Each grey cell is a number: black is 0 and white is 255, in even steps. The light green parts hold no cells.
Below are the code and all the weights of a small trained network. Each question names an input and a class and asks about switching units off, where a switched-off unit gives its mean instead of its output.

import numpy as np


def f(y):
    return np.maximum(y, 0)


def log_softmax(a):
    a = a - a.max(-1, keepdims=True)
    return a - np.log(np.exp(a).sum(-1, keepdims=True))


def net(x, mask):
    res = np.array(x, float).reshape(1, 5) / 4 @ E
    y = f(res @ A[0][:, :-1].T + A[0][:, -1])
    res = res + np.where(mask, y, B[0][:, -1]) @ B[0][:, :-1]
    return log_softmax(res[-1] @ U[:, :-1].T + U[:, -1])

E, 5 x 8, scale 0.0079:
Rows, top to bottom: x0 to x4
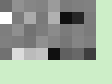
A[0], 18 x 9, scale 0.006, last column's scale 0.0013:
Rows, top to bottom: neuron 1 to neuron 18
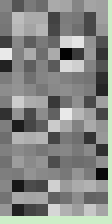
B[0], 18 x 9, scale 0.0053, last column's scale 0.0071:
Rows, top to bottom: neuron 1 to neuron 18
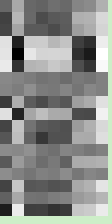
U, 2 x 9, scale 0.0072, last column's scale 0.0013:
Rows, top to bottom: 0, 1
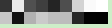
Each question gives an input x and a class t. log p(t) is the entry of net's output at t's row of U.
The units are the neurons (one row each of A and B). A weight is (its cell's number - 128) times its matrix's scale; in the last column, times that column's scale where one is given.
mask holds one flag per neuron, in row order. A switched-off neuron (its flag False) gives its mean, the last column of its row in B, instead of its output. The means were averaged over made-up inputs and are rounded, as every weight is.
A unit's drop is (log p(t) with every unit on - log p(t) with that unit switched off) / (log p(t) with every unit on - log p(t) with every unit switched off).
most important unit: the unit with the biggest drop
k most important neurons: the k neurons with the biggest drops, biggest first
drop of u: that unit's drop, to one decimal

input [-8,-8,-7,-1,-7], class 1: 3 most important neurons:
(neuron 4; neuron 6; neuron 10)
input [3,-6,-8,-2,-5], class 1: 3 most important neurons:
(neuron 4; neuron 6; neuron 10)
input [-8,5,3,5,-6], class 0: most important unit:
neuron 18
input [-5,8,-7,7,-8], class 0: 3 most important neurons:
(neuron 18; neuron 16; neuron 11)
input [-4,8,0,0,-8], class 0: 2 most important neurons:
(neuron 18; neuron 16)
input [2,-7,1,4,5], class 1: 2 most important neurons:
(neuron 6; neuron 4)
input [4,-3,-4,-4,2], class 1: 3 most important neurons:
(neuron 18; neuron 16; neuron 11)
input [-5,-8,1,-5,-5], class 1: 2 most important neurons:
(neuron 4; neuron 6)
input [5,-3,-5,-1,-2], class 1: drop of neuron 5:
-0.1
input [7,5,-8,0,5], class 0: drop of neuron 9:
0.3
